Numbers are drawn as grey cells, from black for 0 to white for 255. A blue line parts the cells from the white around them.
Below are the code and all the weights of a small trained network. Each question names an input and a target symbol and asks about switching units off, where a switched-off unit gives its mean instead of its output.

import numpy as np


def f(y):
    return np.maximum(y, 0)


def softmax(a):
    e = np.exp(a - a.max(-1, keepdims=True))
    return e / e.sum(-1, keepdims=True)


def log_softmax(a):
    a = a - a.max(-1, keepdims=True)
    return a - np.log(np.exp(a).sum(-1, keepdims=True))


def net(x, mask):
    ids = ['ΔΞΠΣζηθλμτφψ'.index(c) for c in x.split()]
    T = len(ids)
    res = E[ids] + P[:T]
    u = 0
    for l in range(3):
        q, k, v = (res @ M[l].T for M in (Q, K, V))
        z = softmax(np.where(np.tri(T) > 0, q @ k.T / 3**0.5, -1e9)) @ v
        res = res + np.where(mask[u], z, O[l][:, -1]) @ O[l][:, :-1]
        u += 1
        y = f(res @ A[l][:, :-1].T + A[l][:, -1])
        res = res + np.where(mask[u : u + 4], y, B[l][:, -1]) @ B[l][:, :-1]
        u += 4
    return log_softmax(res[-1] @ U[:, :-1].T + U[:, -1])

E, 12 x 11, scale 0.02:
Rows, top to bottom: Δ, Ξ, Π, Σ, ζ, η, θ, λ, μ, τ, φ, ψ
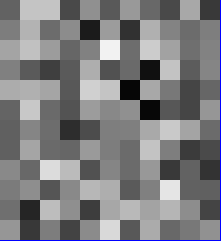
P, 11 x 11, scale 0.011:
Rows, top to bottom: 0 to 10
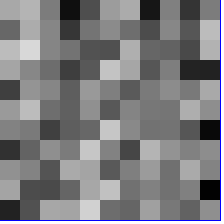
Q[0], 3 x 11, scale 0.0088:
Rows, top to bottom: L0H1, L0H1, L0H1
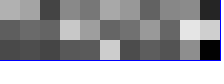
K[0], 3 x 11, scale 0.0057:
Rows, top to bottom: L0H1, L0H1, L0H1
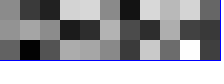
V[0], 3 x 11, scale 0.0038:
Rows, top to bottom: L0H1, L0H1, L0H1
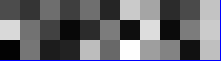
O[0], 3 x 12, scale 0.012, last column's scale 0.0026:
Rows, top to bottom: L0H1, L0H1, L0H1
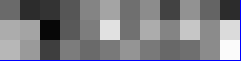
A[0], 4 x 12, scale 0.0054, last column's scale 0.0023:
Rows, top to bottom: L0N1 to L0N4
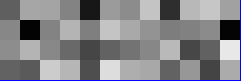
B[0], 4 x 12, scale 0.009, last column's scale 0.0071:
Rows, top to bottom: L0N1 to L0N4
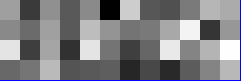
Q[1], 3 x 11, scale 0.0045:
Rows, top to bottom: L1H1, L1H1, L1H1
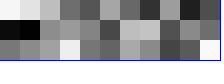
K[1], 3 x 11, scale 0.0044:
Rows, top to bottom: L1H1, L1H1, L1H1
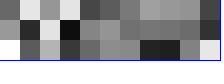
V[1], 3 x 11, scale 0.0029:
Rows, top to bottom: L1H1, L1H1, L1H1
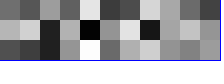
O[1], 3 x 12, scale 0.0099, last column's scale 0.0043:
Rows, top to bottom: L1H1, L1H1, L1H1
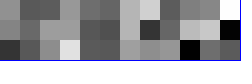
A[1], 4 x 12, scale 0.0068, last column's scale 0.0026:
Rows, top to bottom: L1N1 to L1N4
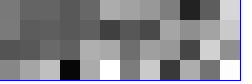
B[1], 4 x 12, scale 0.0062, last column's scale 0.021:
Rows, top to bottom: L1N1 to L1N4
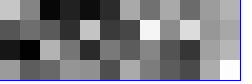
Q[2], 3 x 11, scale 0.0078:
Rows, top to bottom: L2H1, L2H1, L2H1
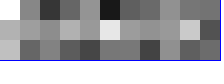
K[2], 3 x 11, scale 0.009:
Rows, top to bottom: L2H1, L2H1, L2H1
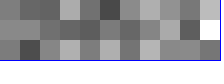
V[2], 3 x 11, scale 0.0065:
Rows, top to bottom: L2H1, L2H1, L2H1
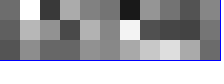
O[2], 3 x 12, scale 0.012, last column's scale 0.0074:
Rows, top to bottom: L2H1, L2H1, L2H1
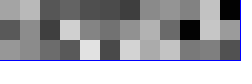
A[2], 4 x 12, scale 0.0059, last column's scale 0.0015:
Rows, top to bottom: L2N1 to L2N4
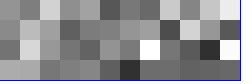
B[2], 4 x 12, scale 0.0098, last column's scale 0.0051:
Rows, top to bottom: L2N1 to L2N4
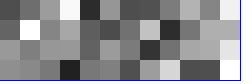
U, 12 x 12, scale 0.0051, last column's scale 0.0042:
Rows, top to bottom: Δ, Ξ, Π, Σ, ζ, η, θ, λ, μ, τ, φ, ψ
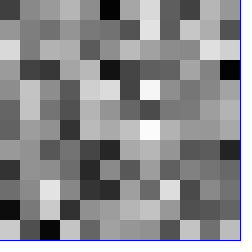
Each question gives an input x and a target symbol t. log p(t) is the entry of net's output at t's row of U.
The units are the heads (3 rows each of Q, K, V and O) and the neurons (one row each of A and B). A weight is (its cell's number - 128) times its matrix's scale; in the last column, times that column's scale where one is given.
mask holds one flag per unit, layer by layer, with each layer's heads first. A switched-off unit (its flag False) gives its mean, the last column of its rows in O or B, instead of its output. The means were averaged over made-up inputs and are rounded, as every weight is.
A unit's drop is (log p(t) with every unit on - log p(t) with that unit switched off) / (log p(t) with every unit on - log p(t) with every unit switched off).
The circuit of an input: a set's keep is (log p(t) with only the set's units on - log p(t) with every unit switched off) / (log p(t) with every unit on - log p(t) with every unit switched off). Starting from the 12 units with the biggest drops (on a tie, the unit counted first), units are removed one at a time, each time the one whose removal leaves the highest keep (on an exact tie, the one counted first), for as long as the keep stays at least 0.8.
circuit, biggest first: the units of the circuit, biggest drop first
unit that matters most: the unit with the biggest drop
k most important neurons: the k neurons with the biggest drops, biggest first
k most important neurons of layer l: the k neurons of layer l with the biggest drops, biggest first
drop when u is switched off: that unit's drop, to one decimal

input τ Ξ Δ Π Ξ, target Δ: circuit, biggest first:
L2H1, L0N1
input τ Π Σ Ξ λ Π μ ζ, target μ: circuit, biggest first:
L2H1, L0N4, L1N3
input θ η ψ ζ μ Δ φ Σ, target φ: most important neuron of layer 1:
L1N3
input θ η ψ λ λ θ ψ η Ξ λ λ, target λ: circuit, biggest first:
L2H1, L1N1, L0H1, L1H1
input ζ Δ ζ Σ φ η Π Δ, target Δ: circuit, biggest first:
L2H1, L0N3
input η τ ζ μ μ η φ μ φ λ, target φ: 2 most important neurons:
L0N2, L2N1
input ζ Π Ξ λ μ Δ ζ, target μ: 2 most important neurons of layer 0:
L0N4, L0N2
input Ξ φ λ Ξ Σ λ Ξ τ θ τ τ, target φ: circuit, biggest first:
L1N3, L2H1, L0N2, L0H1
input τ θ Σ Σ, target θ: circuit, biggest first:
L1N4, L2H1, L1N2
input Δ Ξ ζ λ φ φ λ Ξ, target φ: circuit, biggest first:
L2H1, L0N2
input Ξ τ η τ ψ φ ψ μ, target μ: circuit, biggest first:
L0N4, L2H1
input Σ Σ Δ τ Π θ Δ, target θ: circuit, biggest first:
L2H1, L1N3, L2N1
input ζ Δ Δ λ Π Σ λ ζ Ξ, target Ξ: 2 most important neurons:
L0N1, L2N2
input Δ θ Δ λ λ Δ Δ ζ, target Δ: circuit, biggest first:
L2H1, L1N3
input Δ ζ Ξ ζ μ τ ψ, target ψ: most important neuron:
L1N4
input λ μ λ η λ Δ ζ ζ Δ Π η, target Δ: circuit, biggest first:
L2H1, L0N3
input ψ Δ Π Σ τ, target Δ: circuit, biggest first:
L1N3, L2H1, L1N1
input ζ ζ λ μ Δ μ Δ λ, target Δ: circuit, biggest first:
L2H1, L1N3
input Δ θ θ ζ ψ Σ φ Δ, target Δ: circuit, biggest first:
L2H1, L1N1, L0N3
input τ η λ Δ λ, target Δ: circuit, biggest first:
L2H1
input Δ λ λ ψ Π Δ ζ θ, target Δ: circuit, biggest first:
L2H1, L1N3
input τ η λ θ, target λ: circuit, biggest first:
L1N1, L2H1
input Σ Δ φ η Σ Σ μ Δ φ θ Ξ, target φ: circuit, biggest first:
L0N2, L2H1
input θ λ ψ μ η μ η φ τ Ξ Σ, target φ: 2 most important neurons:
L0N2, L1N4
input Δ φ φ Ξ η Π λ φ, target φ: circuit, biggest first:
L2H1, L0H1
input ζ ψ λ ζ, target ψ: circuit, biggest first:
L0H1, L1N4
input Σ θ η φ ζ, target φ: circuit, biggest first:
L2H1
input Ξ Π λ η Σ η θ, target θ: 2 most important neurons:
L1N2, L1N4
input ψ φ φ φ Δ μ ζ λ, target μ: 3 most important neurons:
L1N1, L0N4, L1N3
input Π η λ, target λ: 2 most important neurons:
L1N1, L2N4
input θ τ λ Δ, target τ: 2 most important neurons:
L2N1, L0N3
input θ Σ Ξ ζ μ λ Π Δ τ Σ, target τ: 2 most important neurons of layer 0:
L0N4, L0N1
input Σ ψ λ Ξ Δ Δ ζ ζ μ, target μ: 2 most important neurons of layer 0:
L0N4, L0N3
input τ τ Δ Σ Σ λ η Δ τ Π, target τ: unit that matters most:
L0H1
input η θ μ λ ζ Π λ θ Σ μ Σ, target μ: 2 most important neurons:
L0N4, L1N4
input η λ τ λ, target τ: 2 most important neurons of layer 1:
L1N4, L1N2
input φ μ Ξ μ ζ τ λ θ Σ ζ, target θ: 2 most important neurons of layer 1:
L1N4, L1N1
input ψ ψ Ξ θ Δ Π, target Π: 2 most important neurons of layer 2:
L2N4, L2N1
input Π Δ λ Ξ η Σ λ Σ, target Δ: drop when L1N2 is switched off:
0.1
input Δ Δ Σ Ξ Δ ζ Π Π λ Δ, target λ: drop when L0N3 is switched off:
0.0
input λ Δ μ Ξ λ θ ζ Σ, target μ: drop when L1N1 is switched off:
0.1
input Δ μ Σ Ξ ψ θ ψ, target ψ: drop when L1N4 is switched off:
0.1
